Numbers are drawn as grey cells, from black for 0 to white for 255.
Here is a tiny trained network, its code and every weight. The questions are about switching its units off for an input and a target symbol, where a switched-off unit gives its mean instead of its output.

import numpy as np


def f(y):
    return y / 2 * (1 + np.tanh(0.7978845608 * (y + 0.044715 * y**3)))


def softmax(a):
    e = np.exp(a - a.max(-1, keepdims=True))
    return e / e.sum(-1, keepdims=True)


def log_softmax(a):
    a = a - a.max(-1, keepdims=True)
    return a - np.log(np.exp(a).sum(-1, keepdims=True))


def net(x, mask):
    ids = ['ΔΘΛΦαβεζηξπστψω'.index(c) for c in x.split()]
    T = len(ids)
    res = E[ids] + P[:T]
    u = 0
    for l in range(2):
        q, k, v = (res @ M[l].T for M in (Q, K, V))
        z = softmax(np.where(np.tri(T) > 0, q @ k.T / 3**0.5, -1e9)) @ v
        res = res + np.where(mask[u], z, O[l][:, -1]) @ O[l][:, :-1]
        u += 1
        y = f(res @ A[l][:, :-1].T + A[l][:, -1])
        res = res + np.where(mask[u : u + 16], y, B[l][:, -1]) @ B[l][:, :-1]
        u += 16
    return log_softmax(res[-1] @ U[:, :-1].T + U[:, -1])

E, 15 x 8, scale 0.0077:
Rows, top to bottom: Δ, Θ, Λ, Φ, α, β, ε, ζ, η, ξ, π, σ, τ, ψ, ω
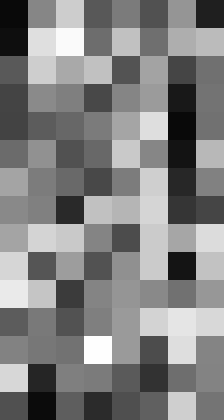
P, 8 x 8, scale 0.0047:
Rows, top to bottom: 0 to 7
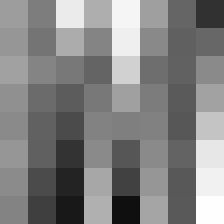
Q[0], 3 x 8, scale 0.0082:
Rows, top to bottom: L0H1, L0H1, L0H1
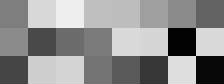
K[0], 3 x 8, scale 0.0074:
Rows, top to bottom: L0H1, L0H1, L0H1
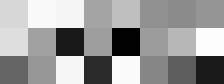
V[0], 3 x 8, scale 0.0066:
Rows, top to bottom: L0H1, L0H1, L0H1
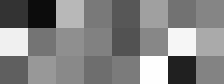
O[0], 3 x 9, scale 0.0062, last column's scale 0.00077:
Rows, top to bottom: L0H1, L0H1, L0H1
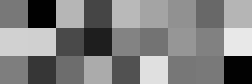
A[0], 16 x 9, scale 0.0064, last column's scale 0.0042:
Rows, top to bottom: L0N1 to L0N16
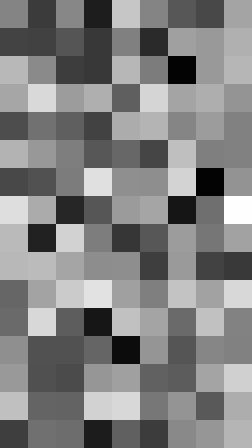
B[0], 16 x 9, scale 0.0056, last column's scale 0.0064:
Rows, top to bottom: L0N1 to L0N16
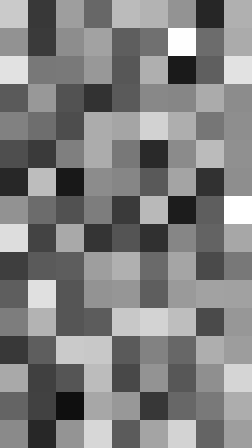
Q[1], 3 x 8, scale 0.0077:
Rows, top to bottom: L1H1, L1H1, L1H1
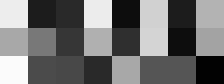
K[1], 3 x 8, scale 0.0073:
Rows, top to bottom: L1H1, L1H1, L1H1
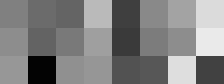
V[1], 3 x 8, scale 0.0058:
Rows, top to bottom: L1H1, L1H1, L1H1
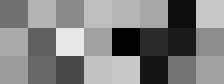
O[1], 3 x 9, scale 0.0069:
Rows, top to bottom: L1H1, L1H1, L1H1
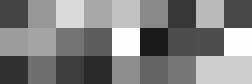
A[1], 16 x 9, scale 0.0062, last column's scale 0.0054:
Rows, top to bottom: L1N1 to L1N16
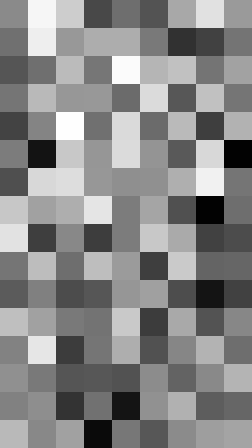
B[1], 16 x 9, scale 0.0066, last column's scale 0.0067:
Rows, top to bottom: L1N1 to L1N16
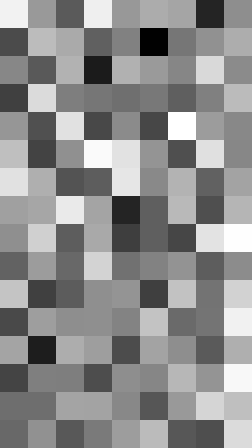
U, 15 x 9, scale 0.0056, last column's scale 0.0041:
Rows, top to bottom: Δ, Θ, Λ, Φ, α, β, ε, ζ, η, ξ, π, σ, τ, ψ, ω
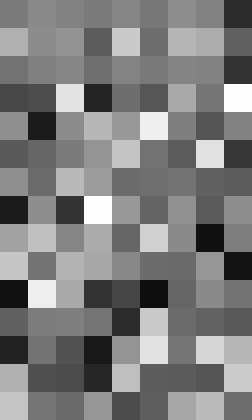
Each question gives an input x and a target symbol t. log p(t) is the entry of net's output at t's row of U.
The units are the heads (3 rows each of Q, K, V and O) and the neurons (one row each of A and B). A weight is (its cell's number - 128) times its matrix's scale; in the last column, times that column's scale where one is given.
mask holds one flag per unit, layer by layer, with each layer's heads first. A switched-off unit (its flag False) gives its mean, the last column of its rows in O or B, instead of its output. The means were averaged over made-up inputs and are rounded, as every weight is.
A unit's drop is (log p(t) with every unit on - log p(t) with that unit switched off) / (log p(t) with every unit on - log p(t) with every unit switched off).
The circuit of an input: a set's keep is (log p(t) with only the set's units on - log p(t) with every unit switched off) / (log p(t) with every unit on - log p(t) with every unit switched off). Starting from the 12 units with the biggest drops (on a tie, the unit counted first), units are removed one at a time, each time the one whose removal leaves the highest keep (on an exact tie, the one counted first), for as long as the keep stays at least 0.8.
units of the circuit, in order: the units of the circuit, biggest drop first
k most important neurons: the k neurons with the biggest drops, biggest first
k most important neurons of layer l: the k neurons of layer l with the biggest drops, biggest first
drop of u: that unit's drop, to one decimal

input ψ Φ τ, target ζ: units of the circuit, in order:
(L1N10; L0N7; L0N11; L0H1)
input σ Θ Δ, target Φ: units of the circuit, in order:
(L1N5; L0H1; L0N8; L0N3)
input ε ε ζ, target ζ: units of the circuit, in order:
(L0H1; L0N15; L0N7)
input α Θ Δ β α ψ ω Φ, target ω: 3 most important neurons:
(L0N2; L0N16; L1N9)
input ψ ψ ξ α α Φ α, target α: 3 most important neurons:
(L1N6; L1N9; L0N5)
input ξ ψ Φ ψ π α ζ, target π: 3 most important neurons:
(L0N1; L1N2; L0N13)
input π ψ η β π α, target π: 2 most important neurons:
(L1N2; L1N4)
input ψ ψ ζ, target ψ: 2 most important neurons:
(L1N11; L0N15)
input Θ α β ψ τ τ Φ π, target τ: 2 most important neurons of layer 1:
(L1N14; L1N8)
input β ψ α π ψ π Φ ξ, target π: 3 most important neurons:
(L0N13; L1N2; L1N4)
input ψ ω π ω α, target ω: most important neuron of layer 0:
(L0N2)
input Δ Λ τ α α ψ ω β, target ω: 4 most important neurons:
(L0N2; L0N16; L1N9; L0N3)
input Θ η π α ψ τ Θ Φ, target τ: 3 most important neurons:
(L0N1; L0N15; L0N9)
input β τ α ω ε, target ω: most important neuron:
(L1N9)
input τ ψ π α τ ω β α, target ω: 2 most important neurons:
(L0N2; L0N16)
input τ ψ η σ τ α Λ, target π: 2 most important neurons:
(L1N2; L1N4)
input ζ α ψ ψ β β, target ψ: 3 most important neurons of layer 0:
(L0N12; L0N6; L0N3)
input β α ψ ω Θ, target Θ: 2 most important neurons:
(L1N7; L0N8)
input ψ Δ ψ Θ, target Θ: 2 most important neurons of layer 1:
(L1N7; L1N3)
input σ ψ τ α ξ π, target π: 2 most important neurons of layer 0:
(L0N8; L0N1)
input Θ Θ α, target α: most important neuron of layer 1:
(L1N6)
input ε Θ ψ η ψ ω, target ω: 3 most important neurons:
(L1N9; L0N2; L0N16)
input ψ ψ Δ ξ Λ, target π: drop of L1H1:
0.5
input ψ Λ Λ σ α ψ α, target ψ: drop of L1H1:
0.8
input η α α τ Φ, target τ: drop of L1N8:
0.1
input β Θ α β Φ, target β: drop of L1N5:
0.0
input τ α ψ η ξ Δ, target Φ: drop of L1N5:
0.4
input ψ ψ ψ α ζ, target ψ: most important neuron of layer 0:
(L0N6)
